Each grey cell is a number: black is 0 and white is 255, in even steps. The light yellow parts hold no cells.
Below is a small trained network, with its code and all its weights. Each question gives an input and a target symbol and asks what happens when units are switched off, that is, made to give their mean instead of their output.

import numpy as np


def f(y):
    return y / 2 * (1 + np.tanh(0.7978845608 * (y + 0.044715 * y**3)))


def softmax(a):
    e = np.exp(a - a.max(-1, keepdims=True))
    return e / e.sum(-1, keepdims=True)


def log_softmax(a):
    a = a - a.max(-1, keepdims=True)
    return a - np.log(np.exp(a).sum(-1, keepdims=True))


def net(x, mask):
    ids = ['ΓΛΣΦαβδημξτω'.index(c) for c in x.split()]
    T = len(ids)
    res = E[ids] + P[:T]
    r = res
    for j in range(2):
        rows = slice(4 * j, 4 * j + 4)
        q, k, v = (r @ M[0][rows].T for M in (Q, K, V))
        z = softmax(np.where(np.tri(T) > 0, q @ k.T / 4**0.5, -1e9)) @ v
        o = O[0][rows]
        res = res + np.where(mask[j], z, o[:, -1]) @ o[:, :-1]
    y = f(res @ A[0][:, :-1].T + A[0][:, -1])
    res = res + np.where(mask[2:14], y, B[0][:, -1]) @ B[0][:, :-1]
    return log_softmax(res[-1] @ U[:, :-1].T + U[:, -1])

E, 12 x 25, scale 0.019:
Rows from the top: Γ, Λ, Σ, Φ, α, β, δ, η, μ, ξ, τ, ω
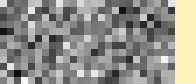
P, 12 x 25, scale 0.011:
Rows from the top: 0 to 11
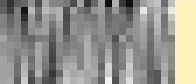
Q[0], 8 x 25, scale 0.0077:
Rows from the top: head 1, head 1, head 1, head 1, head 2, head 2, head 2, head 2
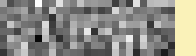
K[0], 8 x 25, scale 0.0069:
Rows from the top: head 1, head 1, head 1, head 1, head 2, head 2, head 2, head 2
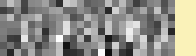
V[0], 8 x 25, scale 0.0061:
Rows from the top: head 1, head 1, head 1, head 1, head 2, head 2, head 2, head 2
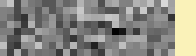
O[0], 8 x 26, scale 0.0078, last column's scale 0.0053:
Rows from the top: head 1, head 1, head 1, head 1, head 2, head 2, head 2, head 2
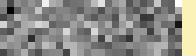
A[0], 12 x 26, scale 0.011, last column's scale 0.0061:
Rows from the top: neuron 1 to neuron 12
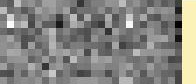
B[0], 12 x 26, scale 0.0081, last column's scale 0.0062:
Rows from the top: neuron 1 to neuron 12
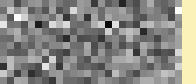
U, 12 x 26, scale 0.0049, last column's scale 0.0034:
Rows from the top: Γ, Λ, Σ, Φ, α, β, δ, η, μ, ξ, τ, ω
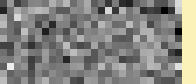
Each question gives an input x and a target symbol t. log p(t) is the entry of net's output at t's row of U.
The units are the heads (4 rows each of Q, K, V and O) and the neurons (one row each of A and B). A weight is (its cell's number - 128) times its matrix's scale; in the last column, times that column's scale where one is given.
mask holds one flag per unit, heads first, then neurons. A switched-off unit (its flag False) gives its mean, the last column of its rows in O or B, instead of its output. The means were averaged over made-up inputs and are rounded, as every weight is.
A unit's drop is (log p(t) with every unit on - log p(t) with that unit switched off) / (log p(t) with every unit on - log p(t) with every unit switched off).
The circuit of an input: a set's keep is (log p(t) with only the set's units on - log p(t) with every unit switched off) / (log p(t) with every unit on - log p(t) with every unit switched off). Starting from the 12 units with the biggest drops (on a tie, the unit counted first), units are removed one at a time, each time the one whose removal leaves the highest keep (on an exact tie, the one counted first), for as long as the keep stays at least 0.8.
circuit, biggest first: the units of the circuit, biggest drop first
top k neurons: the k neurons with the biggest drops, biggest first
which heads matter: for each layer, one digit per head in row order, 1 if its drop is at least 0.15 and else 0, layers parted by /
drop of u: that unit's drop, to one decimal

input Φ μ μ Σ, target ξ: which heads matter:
10
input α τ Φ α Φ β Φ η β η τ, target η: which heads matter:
01
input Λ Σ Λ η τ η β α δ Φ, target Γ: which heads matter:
01
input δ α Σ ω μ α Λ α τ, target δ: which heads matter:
01
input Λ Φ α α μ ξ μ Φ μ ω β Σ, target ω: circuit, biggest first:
(head 1; head 2)
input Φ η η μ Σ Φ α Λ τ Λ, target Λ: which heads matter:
11
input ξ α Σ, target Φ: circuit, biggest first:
(head 2; neuron 2)
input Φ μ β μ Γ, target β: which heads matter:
11
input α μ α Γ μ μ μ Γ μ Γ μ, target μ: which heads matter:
11
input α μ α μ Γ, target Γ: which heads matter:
10
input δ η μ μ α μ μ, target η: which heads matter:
01
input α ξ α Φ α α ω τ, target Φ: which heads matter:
10
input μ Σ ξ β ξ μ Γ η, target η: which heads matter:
01
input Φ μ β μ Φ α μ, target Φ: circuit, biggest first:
(head 1; neuron 8)
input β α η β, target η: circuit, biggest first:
(head 2)
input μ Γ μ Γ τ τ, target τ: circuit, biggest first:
(neuron 11; head 1; head 2; neuron 6)
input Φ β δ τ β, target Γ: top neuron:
(neuron 1)
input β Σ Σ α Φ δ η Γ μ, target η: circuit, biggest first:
(head 2; neuron 8)
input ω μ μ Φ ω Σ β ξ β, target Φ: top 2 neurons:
(neuron 12; neuron 2)
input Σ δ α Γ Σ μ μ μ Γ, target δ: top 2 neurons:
(neuron 10; neuron 12)
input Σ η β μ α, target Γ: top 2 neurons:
(neuron 1; neuron 11)
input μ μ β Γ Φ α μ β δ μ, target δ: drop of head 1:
0.3
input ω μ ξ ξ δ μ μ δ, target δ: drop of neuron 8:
0.1
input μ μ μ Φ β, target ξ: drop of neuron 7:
0.0
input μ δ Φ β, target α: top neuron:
(neuron 9)
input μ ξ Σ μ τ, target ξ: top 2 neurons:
(neuron 2; neuron 10)
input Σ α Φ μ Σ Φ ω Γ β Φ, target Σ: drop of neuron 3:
0.4
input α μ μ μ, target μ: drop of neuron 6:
0.4
